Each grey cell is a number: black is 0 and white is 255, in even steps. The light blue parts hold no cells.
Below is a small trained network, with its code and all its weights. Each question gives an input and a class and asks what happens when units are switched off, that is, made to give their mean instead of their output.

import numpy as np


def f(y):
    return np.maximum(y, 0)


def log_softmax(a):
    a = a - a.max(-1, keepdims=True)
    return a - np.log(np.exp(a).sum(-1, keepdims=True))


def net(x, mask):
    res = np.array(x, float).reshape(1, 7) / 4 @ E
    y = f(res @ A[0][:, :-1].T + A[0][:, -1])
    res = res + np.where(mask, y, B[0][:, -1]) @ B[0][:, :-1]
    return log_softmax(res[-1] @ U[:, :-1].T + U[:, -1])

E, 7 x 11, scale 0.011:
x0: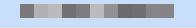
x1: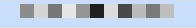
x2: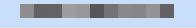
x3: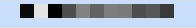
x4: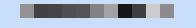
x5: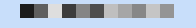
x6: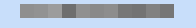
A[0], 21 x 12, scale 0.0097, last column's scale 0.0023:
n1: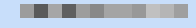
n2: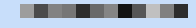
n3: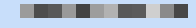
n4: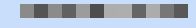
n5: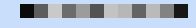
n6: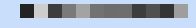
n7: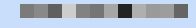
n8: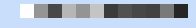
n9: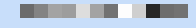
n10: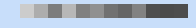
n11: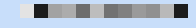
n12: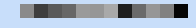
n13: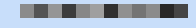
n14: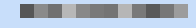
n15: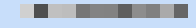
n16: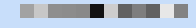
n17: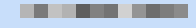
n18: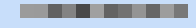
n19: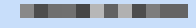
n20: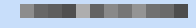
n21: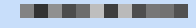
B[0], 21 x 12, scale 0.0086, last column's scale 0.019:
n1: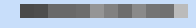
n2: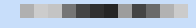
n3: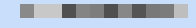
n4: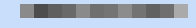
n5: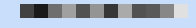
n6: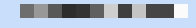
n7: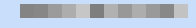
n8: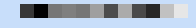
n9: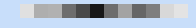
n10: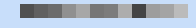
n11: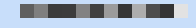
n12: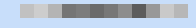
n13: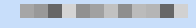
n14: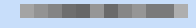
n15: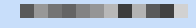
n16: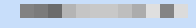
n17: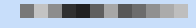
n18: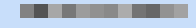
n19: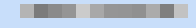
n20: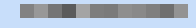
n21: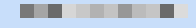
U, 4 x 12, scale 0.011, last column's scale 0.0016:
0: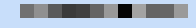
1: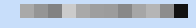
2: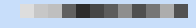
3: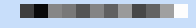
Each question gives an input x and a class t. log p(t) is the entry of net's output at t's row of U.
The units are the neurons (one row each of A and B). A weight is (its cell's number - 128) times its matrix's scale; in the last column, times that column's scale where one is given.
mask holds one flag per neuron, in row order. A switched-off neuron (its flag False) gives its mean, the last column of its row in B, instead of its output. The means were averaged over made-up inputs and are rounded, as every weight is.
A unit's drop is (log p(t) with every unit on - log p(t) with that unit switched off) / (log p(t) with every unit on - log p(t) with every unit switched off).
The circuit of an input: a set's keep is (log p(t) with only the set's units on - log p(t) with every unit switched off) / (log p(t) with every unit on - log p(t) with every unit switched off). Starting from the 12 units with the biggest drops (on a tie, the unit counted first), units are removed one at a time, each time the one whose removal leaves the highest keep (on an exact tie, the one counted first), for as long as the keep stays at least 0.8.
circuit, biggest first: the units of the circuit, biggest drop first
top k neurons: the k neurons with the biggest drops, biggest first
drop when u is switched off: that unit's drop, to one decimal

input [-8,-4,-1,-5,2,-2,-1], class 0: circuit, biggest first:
[n11]
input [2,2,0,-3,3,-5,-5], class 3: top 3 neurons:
[n8, n6, n9]
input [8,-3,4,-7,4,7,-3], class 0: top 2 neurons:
[n11, n8]
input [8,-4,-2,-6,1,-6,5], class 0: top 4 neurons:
[n11, n15, n5, n17]
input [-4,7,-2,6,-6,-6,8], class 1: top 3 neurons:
[n16, n11, n10]
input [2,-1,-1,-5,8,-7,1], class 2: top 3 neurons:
[n2, n12, n3]
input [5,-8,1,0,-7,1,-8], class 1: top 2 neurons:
[n21, n13]
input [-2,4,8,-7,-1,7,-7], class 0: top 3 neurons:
[n15, n11, n8]
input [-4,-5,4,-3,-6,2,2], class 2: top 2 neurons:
[n9, n17]
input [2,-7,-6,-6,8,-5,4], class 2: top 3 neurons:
[n2, n3, n12]
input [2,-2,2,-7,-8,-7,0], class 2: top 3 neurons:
[n9, n17, n6]
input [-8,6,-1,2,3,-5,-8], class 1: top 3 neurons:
[n7, n16, n5]
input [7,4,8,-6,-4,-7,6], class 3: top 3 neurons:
[n8, n10, n6]
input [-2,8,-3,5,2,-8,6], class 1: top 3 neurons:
[n16, n7, n5]
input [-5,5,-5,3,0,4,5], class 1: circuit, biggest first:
[n16]
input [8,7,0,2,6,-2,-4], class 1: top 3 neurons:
[n16, n7, n9]
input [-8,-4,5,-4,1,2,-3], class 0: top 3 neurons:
[n11, n16, n7]
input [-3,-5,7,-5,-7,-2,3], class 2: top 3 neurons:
[n9, n17, n6]
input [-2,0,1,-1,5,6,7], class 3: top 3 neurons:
[n5, n9, n1]
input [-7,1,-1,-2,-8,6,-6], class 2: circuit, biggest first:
[n9]
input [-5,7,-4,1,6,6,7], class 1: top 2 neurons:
[n16, n8]
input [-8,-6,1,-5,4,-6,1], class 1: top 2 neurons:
[n21, n13]
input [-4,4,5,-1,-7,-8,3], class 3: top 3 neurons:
[n8, n10, n2]
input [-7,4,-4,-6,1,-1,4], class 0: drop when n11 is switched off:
0.2
